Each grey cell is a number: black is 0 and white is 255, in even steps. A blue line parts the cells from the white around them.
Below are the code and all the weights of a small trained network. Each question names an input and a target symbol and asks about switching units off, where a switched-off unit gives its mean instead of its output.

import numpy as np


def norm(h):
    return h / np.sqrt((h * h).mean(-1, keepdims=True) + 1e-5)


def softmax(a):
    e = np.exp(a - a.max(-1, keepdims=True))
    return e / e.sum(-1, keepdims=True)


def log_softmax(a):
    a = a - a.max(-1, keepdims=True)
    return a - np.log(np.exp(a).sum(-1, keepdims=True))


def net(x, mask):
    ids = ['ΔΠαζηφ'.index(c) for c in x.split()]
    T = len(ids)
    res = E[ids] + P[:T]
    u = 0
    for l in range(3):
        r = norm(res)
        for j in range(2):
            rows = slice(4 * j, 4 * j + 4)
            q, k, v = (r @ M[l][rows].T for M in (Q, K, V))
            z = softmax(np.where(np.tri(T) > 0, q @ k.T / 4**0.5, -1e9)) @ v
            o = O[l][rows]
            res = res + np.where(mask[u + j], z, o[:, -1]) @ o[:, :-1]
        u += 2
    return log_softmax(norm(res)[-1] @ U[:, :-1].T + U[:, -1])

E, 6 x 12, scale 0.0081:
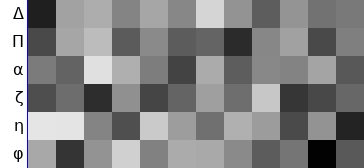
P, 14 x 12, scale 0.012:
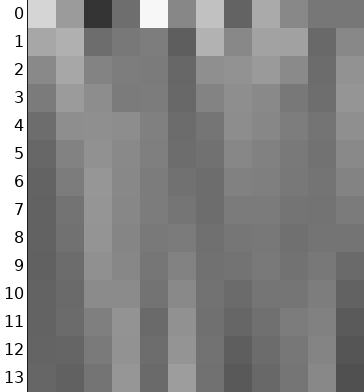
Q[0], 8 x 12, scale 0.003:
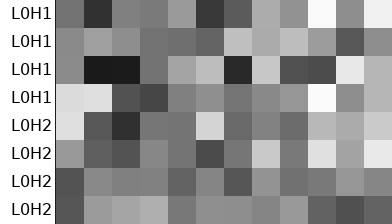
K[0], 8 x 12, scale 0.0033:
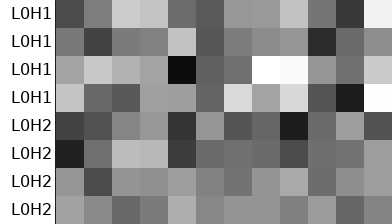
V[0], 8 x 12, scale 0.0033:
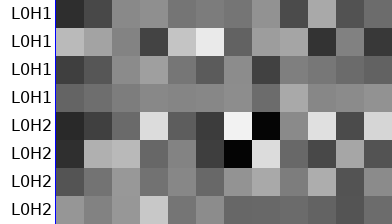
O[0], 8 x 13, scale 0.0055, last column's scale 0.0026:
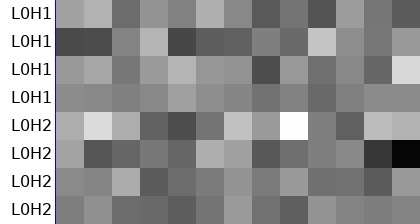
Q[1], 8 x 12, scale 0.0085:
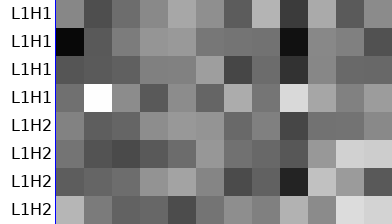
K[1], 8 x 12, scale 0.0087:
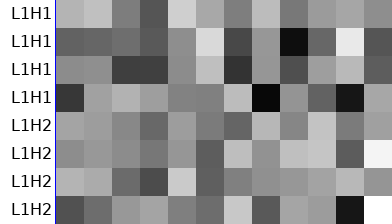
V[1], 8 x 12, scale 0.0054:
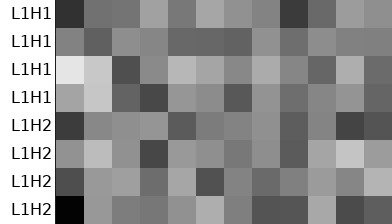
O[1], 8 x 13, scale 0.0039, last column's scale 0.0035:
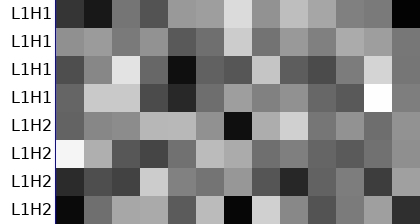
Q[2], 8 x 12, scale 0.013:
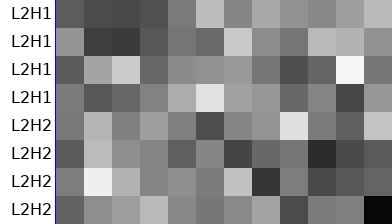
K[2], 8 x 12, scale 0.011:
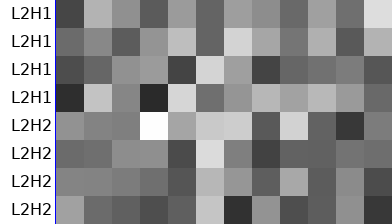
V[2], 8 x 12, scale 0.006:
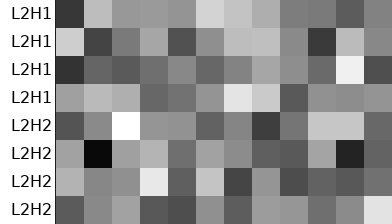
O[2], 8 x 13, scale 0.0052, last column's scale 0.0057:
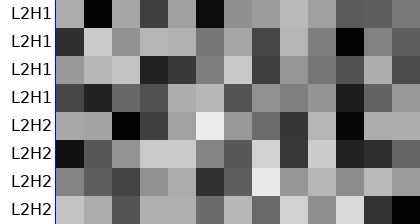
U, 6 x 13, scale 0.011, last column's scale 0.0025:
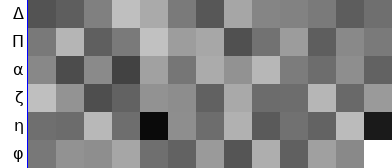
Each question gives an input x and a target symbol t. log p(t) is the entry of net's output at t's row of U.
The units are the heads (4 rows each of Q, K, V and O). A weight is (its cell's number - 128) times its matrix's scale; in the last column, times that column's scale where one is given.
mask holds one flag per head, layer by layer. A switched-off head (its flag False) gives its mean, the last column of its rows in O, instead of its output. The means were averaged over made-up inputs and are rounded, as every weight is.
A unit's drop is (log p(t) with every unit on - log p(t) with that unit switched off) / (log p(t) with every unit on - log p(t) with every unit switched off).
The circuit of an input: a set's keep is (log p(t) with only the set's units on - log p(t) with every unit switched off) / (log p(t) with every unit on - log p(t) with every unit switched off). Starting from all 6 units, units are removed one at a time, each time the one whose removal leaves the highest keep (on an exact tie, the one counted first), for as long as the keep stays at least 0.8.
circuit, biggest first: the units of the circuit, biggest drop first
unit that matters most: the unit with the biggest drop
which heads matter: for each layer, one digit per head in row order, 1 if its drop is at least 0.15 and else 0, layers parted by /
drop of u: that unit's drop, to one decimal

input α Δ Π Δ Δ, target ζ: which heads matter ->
01 / 10 / 11
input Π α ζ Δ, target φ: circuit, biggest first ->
L2H2
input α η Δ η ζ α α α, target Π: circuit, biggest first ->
L0H1, L2H2, L1H1, L0H2
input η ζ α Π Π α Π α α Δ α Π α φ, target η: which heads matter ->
00 / 11 / 10
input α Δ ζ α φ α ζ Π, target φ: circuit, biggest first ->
L0H1, L2H2
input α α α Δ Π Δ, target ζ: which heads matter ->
01 / 01 / 10
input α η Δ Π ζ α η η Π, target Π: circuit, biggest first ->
L2H2, L0H1, L1H1, L0H2
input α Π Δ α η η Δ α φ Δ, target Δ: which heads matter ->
01 / 10 / 01
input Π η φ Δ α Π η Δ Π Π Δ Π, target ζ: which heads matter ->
11 / 00 / 11
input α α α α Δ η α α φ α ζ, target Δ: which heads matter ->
00 / 00 / 00
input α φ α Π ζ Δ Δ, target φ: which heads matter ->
01 / 00 / 01
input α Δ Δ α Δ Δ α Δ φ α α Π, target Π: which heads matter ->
00 / 01 / 01
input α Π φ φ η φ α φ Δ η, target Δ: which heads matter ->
11 / 11 / 11
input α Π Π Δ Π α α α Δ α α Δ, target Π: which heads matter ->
11 / 00 / 00
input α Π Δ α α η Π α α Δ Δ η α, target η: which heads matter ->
00 / 11 / 00
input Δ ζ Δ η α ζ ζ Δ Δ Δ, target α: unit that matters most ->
L1H1
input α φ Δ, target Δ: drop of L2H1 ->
0.1
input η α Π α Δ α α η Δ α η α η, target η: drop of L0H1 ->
0.7
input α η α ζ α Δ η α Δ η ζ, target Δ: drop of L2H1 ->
0.2
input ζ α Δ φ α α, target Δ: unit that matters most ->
L0H2
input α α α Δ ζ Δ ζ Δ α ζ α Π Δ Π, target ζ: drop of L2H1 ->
0.9
